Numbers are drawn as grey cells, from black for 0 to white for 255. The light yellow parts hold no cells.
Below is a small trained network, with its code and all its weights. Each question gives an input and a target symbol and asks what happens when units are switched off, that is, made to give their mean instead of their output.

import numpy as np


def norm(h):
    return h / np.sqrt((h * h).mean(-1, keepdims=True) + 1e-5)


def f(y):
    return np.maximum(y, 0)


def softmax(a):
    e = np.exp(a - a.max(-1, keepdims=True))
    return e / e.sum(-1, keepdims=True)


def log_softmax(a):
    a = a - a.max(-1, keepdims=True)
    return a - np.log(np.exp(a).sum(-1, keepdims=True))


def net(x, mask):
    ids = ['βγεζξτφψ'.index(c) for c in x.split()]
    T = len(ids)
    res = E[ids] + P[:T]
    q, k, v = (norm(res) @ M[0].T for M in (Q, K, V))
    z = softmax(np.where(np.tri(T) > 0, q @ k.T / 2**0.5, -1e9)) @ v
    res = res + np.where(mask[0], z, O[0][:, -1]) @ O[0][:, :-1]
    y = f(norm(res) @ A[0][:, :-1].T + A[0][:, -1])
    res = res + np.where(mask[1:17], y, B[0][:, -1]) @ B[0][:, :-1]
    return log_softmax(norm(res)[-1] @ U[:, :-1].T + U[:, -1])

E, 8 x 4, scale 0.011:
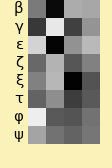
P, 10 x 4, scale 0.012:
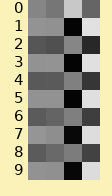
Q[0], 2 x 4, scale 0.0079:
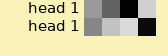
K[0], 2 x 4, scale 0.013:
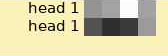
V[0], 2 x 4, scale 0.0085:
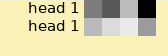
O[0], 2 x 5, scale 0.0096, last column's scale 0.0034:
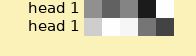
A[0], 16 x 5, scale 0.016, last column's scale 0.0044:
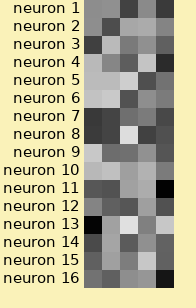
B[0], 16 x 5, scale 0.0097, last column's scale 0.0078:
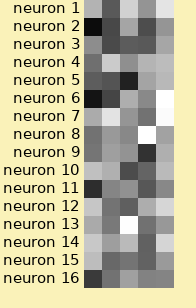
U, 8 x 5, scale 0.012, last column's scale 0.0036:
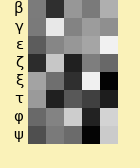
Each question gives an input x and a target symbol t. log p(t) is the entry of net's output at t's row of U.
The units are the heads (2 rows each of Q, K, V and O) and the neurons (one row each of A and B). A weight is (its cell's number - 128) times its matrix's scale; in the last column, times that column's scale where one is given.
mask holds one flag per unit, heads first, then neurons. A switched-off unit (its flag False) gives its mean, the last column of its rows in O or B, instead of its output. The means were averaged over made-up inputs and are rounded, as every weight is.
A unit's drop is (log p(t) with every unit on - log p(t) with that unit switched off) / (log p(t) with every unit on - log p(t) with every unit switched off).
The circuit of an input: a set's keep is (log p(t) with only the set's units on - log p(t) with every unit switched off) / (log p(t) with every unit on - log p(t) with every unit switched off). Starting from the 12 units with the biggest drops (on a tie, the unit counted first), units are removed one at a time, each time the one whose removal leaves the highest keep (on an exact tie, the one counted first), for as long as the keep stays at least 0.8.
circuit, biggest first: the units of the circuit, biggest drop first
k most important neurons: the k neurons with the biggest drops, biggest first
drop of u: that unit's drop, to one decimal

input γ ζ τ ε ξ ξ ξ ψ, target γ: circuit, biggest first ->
[head 1]
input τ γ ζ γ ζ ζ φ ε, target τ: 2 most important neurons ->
[neuron 9; neuron 2]
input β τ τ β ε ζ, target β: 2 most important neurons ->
[neuron 7; neuron 6]
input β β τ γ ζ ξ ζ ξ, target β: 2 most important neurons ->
[neuron 7; neuron 1]
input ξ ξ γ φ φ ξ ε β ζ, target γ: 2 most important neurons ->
[neuron 7; neuron 6]
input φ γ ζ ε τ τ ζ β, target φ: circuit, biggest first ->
[head 1; neuron 9]
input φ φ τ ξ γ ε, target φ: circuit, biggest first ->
[head 1; neuron 9]
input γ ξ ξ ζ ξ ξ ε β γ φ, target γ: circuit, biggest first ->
[head 1; neuron 4]
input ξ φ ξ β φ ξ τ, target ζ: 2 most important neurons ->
[neuron 7; neuron 1]
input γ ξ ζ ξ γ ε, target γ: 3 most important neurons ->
[neuron 4; neuron 10; neuron 9]
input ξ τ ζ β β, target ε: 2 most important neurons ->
[neuron 8; neuron 7]
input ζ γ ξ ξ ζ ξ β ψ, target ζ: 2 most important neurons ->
[neuron 5; neuron 6]
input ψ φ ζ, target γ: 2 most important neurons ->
[neuron 7; neuron 8]
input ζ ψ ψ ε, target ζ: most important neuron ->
[neuron 5]
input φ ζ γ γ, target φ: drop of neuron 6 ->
0.3
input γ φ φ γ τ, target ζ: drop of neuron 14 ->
0.0
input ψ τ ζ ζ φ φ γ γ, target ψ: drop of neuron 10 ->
0.1
